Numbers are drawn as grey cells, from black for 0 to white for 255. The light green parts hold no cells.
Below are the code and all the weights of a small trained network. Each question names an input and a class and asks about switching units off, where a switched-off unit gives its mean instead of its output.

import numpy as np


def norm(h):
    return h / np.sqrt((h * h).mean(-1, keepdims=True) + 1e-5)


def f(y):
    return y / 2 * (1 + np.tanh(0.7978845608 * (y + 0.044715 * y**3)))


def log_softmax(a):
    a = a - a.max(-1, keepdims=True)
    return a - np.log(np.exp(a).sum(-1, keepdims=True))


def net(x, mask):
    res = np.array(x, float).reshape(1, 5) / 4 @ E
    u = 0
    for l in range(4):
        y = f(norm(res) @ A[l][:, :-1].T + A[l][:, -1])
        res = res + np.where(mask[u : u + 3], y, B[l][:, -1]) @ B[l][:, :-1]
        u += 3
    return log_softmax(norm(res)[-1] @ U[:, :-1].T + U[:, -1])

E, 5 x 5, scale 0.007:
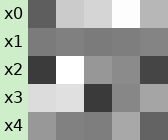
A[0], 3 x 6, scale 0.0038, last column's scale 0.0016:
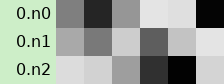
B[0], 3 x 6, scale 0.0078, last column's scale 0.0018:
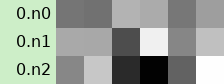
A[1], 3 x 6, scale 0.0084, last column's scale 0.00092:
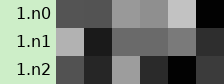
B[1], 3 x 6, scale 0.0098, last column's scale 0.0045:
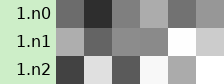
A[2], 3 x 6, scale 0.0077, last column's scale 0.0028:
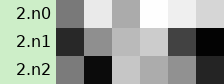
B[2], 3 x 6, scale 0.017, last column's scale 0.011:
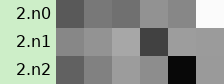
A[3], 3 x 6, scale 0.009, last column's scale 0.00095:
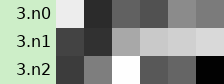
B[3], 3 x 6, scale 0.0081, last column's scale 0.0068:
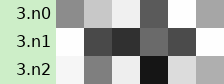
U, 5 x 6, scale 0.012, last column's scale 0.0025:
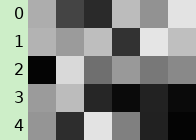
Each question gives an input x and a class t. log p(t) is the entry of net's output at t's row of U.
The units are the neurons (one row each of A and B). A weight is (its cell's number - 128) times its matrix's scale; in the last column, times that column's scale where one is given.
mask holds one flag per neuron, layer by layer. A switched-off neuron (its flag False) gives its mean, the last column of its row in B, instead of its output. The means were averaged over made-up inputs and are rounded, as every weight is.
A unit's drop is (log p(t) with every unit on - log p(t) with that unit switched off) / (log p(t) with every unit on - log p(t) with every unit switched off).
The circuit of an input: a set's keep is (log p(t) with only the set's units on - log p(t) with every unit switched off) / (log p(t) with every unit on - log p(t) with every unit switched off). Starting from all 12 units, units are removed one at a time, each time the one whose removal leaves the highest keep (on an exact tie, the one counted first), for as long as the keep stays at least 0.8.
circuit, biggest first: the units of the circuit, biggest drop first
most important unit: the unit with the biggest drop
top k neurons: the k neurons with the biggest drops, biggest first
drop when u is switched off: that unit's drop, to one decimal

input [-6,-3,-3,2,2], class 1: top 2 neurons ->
[3.n0, 2.n0]
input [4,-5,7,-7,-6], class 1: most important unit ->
3.n2
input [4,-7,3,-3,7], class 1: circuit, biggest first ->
[2.n1, 3.n2]
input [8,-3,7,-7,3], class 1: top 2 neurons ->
[3.n2, 2.n1]
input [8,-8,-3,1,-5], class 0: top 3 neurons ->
[0.n1, 2.n0, 3.n1]
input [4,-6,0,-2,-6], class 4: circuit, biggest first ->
[2.n2, 1.n2]
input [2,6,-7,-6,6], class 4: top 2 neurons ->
[2.n2, 0.n2]
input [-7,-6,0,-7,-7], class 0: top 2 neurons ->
[1.n2, 3.n1]
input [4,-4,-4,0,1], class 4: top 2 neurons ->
[2.n2, 1.n2]
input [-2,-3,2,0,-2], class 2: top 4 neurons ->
[3.n1, 1.n2, 0.n1, 3.n2]
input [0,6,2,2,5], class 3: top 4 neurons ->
[1.n2, 2.n0, 0.n2, 1.n1]
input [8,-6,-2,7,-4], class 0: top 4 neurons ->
[3.n1, 1.n2, 2.n2, 0.n2]
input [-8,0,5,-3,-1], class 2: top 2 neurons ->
[1.n2, 3.n1]
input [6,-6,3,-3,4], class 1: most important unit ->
2.n1
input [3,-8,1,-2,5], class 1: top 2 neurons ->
[2.n1, 3.n2]
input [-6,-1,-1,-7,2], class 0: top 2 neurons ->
[1.n2, 3.n1]
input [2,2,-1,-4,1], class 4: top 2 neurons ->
[2.n2, 0.n2]
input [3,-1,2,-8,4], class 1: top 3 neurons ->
[2.n1, 3.n2, 1.n1]
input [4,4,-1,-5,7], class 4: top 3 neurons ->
[2.n2, 0.n2, 1.n0]
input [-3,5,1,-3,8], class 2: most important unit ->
1.n2
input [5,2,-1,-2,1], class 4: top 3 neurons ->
[2.n2, 0.n2, 1.n0]
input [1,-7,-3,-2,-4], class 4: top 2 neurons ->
[2.n2, 1.n2]
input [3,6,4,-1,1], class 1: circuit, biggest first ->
[1.n2, 3.n2]
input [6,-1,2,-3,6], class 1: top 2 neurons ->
[2.n1, 3.n2]
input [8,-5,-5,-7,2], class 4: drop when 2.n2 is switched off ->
0.3
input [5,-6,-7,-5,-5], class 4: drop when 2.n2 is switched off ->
0.6
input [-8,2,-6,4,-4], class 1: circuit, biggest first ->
[3.n0]
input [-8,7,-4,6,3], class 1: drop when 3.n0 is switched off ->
0.3
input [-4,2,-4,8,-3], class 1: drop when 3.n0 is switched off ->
0.3
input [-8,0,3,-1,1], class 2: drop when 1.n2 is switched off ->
0.7
